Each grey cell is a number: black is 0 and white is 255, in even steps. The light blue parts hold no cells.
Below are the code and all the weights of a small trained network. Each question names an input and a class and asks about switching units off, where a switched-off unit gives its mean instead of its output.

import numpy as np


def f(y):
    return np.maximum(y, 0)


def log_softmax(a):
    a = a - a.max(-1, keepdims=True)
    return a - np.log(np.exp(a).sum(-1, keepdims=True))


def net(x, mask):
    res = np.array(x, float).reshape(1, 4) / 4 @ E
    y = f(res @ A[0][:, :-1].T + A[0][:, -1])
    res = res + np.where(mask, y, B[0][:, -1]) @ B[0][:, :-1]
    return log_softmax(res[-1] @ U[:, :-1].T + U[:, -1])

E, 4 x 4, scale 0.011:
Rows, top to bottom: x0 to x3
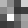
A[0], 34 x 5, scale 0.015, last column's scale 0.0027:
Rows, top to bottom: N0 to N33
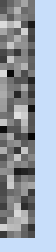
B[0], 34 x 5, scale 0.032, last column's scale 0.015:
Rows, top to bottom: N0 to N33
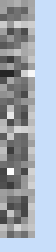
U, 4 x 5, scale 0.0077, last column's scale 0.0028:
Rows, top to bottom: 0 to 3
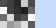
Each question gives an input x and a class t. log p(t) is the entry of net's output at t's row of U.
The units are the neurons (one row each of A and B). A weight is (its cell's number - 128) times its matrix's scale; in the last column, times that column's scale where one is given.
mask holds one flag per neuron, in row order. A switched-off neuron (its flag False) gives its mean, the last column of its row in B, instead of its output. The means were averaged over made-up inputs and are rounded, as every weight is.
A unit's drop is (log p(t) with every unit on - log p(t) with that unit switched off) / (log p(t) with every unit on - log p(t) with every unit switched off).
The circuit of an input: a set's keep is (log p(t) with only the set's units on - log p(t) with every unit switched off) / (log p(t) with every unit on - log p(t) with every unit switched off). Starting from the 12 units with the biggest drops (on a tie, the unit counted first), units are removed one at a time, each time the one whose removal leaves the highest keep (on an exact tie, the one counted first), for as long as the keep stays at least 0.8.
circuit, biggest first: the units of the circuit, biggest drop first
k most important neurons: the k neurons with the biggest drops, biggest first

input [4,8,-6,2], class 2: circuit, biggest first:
[N24]
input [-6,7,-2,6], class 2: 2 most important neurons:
[N24; N21]
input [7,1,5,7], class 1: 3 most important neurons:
[N21; N4; N3]
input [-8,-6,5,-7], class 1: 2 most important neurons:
[N29; N22]
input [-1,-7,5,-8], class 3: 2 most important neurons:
[N3; N32]
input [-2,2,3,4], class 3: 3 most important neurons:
[N10; N18; N7]
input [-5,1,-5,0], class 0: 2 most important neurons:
[N10; N21]
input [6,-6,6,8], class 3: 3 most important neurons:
[N18; N10; N0]
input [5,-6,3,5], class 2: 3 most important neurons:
[N16; N29; N30]
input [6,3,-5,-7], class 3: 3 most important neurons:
[N3; N32; N29]
